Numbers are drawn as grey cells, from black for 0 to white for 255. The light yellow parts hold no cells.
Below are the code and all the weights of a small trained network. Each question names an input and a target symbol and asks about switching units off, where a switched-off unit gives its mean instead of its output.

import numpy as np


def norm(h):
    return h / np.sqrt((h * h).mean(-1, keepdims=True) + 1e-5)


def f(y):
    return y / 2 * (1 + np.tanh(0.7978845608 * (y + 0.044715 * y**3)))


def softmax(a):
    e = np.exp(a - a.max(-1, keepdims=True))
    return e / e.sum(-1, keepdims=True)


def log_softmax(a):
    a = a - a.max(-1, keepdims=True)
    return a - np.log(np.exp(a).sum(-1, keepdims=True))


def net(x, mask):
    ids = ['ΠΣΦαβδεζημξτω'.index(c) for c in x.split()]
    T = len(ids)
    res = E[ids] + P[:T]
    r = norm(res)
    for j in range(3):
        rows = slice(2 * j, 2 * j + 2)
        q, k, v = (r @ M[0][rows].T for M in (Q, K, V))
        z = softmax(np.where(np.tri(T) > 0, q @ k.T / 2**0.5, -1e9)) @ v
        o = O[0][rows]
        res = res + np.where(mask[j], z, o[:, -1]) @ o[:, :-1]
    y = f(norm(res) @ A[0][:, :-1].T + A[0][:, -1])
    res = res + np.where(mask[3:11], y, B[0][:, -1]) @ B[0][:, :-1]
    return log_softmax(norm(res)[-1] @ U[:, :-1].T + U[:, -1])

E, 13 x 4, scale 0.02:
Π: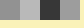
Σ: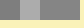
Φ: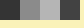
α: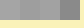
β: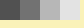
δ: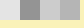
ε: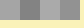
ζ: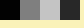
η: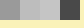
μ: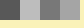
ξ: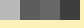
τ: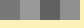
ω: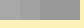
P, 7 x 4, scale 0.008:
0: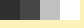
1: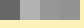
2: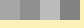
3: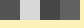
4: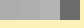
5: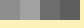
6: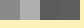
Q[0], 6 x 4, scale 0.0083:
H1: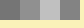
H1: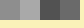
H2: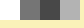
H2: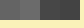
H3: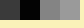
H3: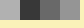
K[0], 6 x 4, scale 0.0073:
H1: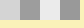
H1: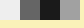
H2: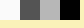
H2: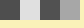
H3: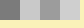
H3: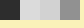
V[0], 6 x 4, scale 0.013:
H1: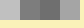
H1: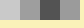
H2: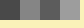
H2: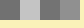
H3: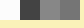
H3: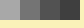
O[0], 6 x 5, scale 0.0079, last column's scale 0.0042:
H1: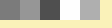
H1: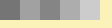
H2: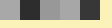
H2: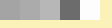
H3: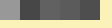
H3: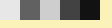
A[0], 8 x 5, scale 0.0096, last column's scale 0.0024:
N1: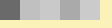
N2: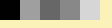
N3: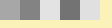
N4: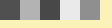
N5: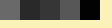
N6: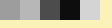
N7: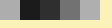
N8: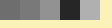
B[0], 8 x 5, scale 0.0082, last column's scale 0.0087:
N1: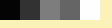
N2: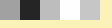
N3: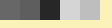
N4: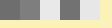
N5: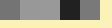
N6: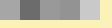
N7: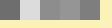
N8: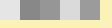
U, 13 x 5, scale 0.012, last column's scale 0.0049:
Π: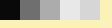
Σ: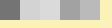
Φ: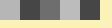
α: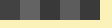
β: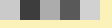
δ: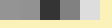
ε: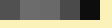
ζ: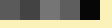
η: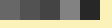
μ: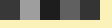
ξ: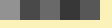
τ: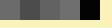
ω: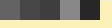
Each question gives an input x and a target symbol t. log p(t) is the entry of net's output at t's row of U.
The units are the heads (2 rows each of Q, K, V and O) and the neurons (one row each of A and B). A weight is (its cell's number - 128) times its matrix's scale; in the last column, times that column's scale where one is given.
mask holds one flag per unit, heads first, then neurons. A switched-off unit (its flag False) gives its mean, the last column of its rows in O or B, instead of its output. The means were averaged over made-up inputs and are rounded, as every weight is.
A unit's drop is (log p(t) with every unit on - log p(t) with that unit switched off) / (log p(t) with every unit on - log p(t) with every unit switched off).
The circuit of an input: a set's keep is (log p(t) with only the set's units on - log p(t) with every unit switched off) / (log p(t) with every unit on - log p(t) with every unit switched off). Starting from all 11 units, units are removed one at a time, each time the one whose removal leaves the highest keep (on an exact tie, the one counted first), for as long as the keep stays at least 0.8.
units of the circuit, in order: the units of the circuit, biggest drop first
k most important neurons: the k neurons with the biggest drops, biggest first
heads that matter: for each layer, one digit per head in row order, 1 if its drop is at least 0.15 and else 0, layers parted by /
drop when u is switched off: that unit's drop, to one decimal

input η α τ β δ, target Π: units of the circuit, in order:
(N1; N3; H3)
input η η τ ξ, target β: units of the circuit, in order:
(N6)
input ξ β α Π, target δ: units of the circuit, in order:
(H3; N1)
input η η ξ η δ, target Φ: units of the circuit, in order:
(H3; N3; N4)
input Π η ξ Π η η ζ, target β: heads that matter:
101
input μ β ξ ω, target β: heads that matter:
001
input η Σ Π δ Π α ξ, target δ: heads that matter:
100
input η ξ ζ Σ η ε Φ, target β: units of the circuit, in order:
(H3; N8)
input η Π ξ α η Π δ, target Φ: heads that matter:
001
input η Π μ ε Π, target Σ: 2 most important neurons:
(N3; N4)
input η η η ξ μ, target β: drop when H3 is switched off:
0.8
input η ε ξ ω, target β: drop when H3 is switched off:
1.0
